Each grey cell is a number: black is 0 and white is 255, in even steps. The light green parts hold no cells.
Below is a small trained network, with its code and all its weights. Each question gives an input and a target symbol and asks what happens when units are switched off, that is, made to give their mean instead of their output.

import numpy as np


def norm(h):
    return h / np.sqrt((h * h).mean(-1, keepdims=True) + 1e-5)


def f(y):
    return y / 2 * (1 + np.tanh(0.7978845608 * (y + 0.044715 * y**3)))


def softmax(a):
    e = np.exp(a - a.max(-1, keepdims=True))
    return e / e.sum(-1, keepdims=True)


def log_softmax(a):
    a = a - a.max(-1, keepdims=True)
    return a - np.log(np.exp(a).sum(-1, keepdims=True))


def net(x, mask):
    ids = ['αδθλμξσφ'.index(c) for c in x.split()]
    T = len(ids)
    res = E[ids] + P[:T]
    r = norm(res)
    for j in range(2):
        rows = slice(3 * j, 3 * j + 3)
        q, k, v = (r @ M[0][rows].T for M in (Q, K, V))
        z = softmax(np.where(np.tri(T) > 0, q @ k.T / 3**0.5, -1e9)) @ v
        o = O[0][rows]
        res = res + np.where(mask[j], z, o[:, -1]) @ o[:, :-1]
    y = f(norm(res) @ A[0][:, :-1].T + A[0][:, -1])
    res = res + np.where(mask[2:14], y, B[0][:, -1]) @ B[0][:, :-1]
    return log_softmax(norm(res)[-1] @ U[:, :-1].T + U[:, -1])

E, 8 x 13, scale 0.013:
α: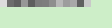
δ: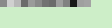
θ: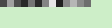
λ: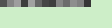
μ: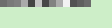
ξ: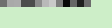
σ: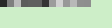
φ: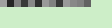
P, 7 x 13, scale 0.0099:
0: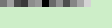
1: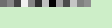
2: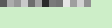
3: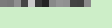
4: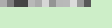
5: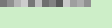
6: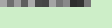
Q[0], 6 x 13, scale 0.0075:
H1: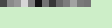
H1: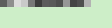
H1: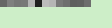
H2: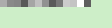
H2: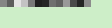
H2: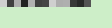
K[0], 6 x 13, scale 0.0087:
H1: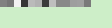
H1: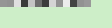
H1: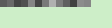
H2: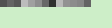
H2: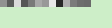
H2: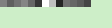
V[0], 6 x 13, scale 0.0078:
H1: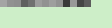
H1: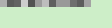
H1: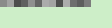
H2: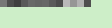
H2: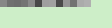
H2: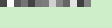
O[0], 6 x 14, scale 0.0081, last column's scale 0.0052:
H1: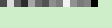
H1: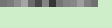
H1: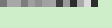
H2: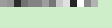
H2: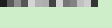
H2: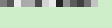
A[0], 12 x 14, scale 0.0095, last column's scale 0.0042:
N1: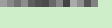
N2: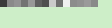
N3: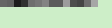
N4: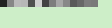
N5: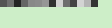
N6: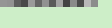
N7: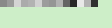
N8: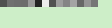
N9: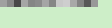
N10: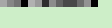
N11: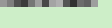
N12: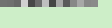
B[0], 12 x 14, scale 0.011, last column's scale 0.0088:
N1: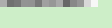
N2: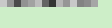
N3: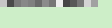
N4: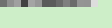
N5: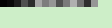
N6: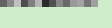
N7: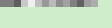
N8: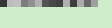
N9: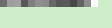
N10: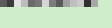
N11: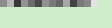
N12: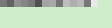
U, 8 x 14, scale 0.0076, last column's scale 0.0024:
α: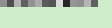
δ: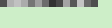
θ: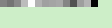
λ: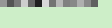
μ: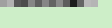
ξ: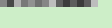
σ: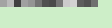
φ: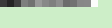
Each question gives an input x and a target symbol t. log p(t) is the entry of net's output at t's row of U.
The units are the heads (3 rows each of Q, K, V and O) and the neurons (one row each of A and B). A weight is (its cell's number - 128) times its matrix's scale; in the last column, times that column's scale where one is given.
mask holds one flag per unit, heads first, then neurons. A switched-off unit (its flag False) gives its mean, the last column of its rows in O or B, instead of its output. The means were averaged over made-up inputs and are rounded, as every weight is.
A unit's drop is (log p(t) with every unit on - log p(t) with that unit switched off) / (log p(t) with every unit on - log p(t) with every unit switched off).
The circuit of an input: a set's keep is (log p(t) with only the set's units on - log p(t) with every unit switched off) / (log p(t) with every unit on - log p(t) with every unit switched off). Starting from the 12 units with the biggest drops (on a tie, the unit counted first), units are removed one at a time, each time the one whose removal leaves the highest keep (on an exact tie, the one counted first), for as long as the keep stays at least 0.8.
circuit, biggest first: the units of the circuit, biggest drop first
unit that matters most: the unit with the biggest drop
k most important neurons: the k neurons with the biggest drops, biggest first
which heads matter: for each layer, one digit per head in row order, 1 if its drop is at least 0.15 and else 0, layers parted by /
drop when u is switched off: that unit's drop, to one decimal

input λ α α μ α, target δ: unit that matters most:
N8
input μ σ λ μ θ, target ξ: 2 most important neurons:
(N11; N12)
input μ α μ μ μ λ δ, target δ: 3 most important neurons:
(N10; N11; N6)
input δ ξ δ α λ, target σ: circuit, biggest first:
(H1; N2)
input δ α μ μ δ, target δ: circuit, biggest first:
(H1; N8)
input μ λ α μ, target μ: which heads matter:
00
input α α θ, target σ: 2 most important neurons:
(N2; N1)
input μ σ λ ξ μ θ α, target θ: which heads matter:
01
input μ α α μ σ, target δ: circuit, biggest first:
(N8; H1)
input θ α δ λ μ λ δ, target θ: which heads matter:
01
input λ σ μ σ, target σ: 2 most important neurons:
(N2; N11)
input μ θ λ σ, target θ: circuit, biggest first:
(H2; N7)
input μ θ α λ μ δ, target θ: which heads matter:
00
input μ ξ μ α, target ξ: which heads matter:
01
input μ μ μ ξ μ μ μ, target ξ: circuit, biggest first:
(H2)
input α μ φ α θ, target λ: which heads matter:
11
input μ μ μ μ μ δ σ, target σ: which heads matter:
10
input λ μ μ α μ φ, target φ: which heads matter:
01
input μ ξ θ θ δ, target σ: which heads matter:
10
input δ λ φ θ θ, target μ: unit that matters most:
N9
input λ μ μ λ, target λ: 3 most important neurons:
(N10; N3; N11)
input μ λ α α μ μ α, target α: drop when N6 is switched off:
0.3
